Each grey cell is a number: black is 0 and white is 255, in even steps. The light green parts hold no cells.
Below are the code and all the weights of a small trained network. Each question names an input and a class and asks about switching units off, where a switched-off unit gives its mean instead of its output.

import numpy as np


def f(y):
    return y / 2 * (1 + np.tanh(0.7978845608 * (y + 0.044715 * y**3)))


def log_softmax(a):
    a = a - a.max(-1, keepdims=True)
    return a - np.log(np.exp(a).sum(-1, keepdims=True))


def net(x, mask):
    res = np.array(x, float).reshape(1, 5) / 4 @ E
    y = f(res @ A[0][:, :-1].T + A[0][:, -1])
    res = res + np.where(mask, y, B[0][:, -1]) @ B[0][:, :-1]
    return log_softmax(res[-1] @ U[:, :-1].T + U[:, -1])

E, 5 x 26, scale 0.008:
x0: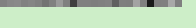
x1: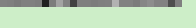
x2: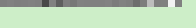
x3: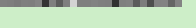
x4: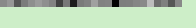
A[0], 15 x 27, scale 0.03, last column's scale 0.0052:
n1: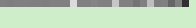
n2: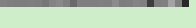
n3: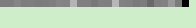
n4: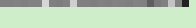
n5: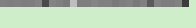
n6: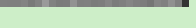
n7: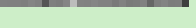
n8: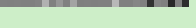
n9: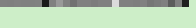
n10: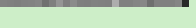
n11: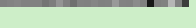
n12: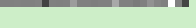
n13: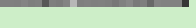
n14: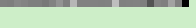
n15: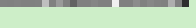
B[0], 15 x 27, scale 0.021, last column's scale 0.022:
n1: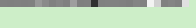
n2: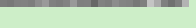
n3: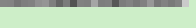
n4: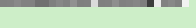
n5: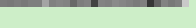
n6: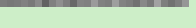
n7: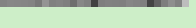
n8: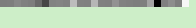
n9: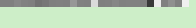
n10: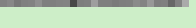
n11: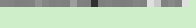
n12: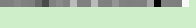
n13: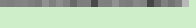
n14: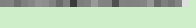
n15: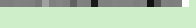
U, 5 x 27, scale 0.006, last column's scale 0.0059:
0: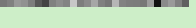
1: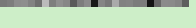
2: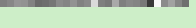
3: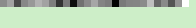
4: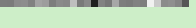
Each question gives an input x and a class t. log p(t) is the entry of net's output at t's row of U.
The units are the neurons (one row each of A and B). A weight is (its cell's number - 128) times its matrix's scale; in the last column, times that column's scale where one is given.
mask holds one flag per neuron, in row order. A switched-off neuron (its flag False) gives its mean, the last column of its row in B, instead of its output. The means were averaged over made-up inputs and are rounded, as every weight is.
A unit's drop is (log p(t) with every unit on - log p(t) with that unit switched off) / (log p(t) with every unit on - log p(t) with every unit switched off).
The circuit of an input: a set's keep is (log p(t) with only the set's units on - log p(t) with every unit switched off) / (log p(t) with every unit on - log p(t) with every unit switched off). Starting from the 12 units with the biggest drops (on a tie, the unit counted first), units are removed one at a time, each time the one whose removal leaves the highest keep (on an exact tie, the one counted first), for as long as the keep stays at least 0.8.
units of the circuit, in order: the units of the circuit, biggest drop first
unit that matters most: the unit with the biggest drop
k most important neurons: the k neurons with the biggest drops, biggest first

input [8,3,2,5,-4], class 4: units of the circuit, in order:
[n11]
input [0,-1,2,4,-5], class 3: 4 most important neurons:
[n15 n14 n3 n8]
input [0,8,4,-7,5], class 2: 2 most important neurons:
[n9 n5]
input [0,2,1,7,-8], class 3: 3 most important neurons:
[n14 n3 n15]
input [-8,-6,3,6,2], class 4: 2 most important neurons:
[n1 n15]
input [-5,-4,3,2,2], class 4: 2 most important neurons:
[n9 n8]
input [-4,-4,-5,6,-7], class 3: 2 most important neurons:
[n14 n3]
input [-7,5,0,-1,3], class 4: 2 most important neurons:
[n4 n1]
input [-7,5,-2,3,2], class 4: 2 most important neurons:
[n1 n4]
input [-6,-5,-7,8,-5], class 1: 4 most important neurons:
[n5 n7 n12 n13]
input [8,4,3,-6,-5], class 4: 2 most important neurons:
[n11 n2]
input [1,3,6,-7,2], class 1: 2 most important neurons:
[n15 n8]
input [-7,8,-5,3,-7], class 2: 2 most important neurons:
[n9 n11]
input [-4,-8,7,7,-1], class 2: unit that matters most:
n4
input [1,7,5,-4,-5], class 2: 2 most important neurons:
[n9 n8]
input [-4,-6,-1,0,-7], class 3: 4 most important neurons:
[n14 n3 n9 n1]
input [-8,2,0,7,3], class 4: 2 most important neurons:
[n1 n15]
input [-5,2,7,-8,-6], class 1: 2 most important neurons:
[n15 n8]
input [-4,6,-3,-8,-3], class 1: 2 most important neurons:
[n15 n4]
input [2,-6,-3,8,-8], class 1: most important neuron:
[n5]
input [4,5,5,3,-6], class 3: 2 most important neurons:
[n14 n8]
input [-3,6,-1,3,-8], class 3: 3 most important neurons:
[n14 n3 n4]
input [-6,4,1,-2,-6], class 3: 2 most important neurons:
[n14 n3]
